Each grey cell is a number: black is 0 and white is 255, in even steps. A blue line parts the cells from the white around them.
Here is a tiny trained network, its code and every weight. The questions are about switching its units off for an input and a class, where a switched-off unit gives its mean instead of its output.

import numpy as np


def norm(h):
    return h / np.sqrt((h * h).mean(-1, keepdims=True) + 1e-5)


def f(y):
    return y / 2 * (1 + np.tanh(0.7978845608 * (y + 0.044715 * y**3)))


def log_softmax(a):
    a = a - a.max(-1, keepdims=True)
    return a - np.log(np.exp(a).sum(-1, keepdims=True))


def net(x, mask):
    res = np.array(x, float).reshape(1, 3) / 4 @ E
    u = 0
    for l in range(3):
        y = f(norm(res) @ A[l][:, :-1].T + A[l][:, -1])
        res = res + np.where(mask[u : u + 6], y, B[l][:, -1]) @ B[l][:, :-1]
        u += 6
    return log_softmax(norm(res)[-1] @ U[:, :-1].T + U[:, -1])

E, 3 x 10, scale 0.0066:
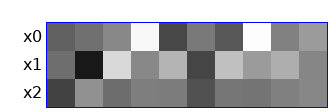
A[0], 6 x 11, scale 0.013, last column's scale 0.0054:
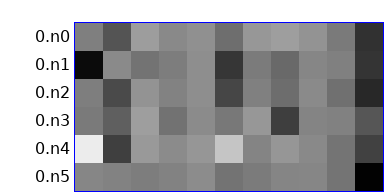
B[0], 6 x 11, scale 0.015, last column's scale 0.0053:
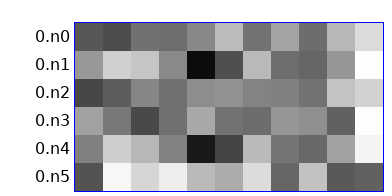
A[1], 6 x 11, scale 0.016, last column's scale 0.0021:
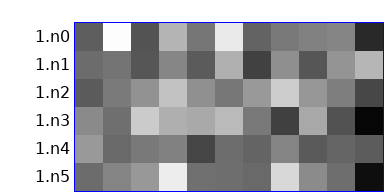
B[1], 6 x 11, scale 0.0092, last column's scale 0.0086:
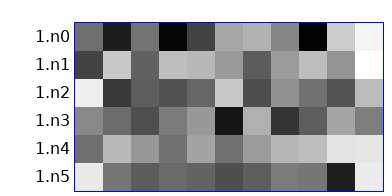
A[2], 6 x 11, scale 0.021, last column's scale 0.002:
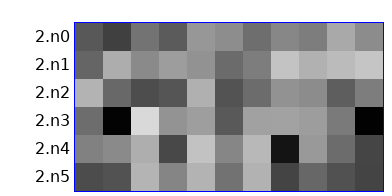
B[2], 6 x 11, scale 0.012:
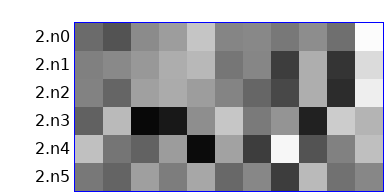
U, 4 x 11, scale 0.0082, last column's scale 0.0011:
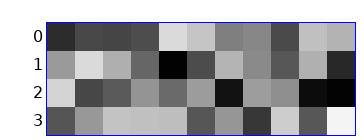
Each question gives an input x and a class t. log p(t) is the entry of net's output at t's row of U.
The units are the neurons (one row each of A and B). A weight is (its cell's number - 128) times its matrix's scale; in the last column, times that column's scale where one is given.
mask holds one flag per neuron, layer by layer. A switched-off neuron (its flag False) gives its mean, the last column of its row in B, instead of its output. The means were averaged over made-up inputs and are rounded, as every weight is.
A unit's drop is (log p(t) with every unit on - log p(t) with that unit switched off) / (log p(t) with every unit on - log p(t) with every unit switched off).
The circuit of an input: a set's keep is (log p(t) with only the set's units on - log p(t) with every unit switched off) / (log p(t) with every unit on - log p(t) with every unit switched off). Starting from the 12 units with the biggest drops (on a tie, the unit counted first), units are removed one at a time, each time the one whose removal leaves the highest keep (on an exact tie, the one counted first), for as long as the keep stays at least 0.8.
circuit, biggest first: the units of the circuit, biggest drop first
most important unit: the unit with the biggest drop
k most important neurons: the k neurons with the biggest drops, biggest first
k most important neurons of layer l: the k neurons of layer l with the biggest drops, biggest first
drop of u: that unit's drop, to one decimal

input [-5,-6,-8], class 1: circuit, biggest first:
[0.n4]
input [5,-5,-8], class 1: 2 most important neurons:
[0.n4; 1.n0]
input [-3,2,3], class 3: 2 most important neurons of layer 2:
[2.n1; 2.n3]
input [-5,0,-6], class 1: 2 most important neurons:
[0.n4; 1.n1]
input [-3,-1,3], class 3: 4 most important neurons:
[1.n0; 2.n1; 1.n4; 0.n4]
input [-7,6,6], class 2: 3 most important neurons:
[2.n4; 0.n4; 0.n3]
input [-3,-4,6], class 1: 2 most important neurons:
[0.n1; 1.n1]
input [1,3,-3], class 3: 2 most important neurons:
[1.n0; 2.n1]
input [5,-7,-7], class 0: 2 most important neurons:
[1.n0; 0.n1]
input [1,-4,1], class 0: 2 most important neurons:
[1.n0; 0.n3]
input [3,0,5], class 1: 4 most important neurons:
[0.n1; 1.n1; 2.n2; 2.n0]
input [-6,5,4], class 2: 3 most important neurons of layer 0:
[0.n3; 0.n4; 0.n1]
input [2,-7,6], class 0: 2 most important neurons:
[1.n0; 0.n4]
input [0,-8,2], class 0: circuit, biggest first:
[1.n0]
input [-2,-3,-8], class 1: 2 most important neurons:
[0.n4; 1.n1]
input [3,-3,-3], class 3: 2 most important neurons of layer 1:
[1.n4; 1.n1]
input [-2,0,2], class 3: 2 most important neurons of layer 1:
[1.n0; 1.n4]
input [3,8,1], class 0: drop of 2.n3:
0.1
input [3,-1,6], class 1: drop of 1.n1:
0.2
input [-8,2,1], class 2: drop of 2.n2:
0.0
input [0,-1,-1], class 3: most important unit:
2.n1
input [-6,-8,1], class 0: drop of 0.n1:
0.1
